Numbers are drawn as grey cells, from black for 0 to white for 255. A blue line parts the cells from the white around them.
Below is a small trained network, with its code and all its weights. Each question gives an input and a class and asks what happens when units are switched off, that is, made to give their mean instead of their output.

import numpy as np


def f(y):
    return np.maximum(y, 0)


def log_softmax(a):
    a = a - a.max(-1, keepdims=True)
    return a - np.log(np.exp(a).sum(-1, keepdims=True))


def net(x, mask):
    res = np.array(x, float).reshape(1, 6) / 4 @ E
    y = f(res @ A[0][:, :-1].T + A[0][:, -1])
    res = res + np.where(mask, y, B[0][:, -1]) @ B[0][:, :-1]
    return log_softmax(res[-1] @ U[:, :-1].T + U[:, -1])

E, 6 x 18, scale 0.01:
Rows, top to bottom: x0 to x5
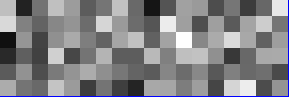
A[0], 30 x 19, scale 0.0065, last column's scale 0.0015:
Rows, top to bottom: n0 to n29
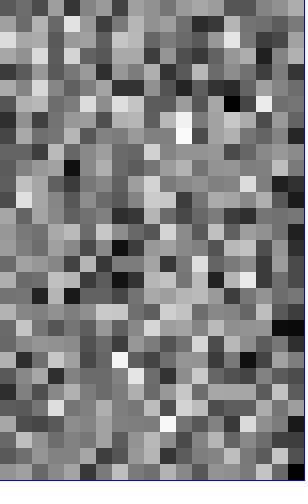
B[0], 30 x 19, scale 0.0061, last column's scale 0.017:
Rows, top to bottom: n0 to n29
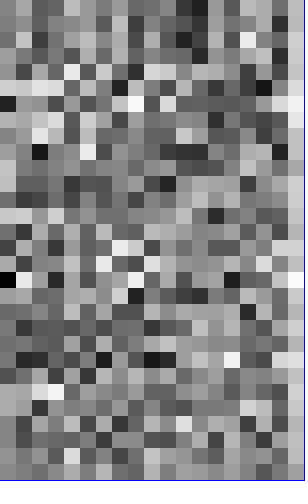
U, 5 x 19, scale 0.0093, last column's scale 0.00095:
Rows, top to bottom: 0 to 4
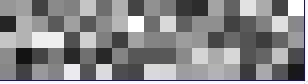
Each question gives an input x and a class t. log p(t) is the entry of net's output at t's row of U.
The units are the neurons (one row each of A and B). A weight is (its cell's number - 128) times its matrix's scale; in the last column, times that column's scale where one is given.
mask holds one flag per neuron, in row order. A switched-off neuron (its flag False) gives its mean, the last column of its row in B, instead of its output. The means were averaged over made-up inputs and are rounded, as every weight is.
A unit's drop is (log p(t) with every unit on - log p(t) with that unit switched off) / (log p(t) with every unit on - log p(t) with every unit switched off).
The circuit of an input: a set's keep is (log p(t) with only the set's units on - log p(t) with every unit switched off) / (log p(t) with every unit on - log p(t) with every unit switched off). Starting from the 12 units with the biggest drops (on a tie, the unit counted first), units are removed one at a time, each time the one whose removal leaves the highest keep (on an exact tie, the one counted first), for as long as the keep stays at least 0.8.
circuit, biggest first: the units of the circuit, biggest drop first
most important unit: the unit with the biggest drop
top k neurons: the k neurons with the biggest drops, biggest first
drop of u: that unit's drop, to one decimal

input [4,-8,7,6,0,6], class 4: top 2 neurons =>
n16, n4
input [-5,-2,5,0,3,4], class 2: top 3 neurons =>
n7, n22, n6
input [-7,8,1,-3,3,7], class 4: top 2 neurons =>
n26, n14
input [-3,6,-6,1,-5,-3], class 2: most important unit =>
n5
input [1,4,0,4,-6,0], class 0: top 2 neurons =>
n4, n9
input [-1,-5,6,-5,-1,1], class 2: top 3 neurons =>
n7, n8, n24
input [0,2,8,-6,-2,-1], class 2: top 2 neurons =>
n7, n8
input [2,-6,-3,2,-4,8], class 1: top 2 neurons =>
n17, n15
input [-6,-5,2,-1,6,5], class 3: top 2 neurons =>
n11, n6
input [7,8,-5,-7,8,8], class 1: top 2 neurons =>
n17, n15
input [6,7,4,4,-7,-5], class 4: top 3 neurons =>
n19, n14, n17
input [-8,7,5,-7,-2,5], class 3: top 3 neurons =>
n20, n11, n12
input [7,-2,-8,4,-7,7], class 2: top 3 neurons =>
n5, n13, n6
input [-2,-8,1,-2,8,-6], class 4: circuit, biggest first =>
n4
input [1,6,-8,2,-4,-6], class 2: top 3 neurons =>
n5, n17, n13
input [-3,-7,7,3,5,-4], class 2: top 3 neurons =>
n7, n8, n24
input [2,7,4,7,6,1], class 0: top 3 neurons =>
n9, n18, n25
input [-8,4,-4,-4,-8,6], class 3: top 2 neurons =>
n12, n11
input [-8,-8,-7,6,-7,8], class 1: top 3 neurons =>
n17, n15, n22
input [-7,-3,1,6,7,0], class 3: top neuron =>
n20
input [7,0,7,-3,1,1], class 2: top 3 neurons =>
n7, n24, n8
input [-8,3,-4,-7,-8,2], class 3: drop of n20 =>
0.4
